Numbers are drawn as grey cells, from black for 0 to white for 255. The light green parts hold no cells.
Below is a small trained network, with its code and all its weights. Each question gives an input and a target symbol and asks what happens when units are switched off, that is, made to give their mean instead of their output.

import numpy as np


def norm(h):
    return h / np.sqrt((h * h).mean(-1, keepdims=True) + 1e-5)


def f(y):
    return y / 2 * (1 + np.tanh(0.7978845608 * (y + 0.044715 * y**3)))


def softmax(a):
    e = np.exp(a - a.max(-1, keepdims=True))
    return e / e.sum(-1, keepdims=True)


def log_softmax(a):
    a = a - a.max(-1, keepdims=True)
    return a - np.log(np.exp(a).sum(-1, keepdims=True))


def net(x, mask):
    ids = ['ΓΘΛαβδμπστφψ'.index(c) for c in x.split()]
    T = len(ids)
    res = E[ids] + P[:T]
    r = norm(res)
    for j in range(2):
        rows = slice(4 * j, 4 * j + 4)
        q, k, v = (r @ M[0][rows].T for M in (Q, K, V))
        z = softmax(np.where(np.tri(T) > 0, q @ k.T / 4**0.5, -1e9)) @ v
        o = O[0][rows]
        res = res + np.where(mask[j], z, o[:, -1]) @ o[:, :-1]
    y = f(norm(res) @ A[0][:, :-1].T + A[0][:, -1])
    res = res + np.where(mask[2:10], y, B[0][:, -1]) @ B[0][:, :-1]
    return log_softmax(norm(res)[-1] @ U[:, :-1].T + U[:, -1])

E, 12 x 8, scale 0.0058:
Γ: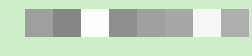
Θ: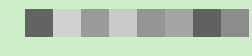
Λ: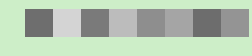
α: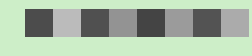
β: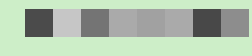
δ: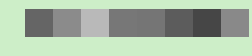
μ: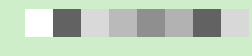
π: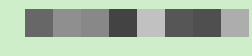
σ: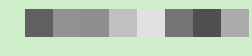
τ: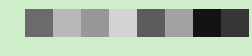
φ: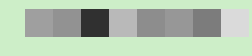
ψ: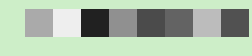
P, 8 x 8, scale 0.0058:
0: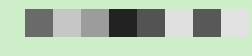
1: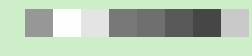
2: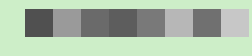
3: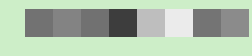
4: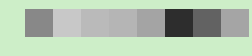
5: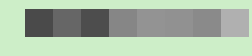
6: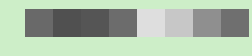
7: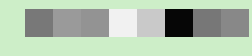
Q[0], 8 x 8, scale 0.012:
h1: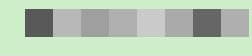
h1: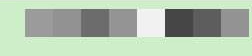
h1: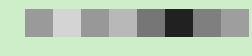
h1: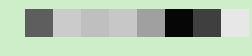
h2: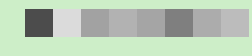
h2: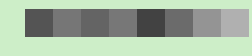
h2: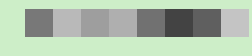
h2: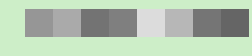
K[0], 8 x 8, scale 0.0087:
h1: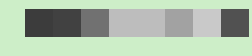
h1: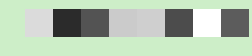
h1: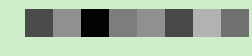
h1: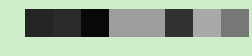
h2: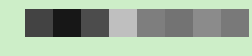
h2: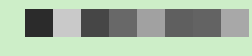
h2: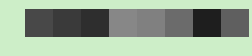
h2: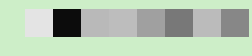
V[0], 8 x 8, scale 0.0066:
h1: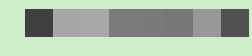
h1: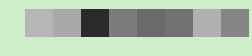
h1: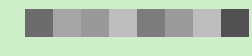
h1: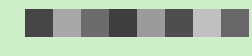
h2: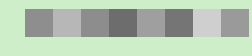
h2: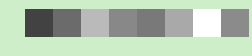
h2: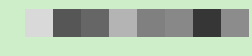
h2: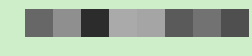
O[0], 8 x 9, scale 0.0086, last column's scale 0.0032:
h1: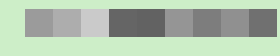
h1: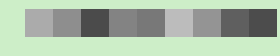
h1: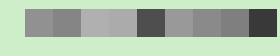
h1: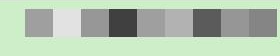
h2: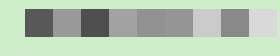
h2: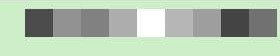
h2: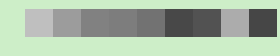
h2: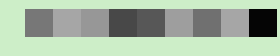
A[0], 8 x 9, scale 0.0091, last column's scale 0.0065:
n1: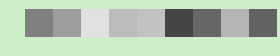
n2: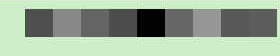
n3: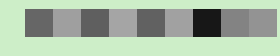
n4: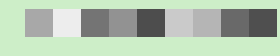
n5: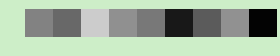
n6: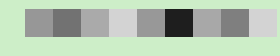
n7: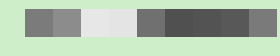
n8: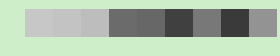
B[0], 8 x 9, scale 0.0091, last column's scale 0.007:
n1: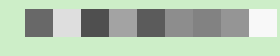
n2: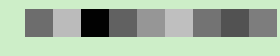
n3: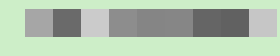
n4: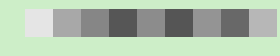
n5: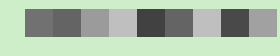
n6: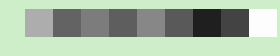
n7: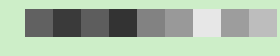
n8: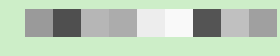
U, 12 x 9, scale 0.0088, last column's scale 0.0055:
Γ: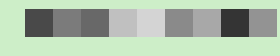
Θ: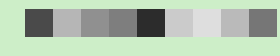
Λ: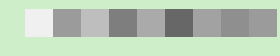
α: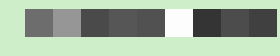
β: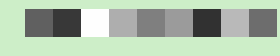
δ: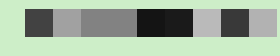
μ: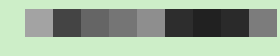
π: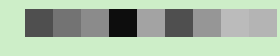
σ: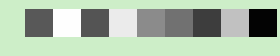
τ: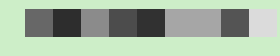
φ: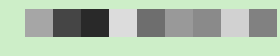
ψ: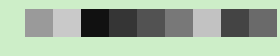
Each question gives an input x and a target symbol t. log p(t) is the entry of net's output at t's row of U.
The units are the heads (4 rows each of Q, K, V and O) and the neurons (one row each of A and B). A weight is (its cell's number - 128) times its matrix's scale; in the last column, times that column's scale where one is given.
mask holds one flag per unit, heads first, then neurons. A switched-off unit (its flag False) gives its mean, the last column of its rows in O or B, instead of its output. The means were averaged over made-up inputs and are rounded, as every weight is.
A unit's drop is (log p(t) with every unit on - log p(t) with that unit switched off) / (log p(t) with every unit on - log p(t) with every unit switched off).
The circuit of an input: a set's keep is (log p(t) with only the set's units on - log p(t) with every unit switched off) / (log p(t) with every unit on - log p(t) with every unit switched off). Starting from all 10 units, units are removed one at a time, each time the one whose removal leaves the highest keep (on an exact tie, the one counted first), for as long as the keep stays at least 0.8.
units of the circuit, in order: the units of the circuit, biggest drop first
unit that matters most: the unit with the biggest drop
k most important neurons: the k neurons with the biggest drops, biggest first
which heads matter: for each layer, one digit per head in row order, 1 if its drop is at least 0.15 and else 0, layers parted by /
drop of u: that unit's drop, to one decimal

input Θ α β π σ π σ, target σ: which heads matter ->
01
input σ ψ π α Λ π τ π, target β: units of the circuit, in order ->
[h2; n8]
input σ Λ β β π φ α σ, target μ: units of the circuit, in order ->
[n6]
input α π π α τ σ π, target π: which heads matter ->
01
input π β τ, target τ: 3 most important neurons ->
[n7; n2; n5]
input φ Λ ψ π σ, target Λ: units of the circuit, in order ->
[h1; n4]
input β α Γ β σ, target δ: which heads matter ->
10
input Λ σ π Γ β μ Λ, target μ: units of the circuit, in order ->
[n6; h2]
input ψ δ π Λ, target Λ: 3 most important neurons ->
[n4; n6; n1]
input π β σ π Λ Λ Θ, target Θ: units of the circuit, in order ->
[h2; n6]
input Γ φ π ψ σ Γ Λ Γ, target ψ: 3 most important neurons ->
[n1; n7; n6]
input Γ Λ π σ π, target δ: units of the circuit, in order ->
[n5; h2]
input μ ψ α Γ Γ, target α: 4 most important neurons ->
[n6; n1; n8; n7]
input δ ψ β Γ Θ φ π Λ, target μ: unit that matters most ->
h1
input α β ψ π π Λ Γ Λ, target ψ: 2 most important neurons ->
[n7; n1]
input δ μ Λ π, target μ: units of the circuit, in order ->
[h2; h1]
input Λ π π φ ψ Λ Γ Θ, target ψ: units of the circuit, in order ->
[n7; n1; n6; h2]
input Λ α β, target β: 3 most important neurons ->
[n3; n1; n6]
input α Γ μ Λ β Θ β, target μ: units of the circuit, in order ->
[n6; h2; h1]
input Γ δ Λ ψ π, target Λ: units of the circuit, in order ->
[h1; n4; n8]
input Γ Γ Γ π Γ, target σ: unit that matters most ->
n1
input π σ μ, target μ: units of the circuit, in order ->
[n6; h1]
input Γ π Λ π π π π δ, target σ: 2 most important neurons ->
[n1; n8]
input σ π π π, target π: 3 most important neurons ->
[n6; n1; n8]
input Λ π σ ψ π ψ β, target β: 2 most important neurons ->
[n1; n6]
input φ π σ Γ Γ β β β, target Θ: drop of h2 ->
0.8
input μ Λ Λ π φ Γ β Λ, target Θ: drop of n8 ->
0.2
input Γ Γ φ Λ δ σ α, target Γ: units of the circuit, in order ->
[h2]
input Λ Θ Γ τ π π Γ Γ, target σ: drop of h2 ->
0.1
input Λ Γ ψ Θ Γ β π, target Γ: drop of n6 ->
0.0
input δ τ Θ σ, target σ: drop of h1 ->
0.1
